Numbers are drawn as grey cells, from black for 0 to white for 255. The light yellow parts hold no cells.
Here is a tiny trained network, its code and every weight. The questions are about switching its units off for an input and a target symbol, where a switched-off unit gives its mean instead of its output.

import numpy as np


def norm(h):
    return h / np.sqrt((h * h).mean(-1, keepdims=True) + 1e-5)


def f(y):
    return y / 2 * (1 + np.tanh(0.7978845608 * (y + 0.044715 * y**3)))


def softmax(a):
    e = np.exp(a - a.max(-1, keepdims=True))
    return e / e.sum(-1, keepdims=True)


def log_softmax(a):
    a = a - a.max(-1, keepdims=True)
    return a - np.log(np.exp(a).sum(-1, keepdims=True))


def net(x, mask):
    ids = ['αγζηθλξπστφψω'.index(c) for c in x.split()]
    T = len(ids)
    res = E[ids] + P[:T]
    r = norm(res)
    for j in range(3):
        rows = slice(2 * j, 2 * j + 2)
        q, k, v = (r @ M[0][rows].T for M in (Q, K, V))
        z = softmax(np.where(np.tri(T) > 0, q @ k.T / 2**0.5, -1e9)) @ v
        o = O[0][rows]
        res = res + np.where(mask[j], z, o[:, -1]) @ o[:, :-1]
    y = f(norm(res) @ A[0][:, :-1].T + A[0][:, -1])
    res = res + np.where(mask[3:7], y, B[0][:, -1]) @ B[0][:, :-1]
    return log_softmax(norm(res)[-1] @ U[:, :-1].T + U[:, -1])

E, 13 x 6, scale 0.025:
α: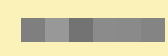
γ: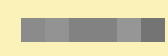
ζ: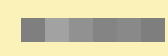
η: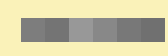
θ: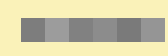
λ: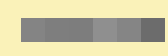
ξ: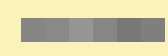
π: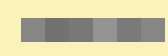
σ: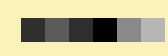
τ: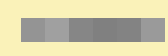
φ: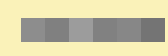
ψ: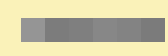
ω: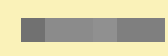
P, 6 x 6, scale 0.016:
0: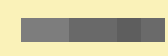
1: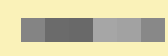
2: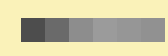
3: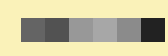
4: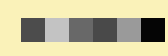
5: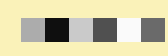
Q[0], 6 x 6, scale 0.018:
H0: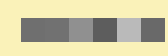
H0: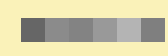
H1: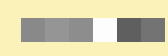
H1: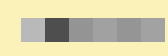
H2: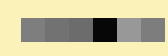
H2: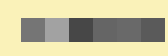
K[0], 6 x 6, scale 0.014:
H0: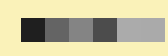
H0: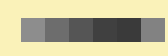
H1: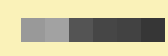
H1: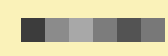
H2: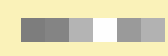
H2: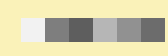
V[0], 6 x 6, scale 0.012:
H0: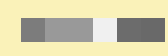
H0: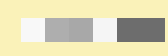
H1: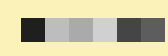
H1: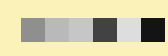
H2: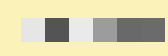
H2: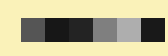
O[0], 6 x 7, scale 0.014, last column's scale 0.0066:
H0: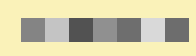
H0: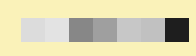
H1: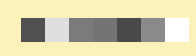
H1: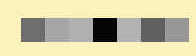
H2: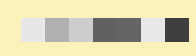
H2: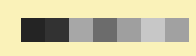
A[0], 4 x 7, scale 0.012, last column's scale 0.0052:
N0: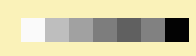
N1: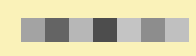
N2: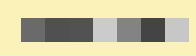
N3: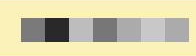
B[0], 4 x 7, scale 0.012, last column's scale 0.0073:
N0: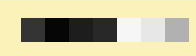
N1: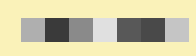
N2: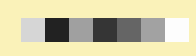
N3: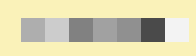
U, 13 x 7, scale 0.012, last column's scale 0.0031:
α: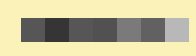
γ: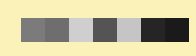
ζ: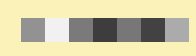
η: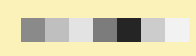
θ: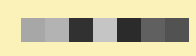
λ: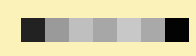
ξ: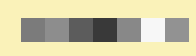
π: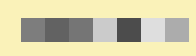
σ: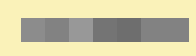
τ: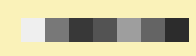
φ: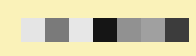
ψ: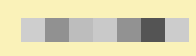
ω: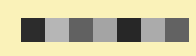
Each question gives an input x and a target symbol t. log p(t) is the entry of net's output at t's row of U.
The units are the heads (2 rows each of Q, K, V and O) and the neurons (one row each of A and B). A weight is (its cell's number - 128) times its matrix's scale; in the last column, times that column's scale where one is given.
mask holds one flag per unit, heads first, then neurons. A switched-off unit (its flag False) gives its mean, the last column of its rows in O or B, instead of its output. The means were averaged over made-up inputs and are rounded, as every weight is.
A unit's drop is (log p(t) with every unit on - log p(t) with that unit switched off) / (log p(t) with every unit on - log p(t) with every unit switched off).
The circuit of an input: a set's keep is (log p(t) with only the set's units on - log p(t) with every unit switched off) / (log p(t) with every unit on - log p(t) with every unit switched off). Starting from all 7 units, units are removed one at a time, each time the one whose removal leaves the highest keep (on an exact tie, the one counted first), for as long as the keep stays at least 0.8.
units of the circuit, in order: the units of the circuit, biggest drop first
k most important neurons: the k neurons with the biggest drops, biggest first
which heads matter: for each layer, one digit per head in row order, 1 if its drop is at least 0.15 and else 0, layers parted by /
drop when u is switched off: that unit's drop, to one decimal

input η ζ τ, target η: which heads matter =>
001
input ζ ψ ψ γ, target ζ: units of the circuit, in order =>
H1, H0
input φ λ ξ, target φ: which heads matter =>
011
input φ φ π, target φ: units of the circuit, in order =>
H2
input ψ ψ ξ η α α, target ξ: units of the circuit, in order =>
H2, N0, H0
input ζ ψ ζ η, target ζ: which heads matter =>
010
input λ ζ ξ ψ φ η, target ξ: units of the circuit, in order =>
H2, N0, H0
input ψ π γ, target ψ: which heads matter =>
000
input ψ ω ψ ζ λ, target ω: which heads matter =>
111
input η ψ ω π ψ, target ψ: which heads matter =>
011
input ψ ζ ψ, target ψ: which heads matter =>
000
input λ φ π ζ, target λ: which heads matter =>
101
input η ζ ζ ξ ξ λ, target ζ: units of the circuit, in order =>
H1, H2
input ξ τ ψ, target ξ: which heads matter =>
001
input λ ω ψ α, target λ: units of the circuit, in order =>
H2, H0
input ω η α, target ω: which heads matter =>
010
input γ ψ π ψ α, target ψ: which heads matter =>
011
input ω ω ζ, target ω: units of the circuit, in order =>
H1
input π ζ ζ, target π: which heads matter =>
010
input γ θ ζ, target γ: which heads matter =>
010
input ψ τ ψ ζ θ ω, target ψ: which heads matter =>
001
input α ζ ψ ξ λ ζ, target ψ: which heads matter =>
000
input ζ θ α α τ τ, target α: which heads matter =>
001
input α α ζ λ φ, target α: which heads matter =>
011
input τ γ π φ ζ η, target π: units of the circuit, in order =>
H1
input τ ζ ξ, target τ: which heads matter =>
001
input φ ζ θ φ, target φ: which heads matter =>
011
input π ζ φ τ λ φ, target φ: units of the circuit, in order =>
H2
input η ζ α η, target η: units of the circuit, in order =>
H2, H0
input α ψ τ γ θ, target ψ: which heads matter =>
011
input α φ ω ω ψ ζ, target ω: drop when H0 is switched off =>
0.2
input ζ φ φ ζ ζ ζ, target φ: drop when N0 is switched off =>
0.1
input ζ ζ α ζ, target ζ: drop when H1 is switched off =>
0.2
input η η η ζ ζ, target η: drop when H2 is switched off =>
0.7
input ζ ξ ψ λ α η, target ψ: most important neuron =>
N3
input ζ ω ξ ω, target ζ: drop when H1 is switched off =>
0.3
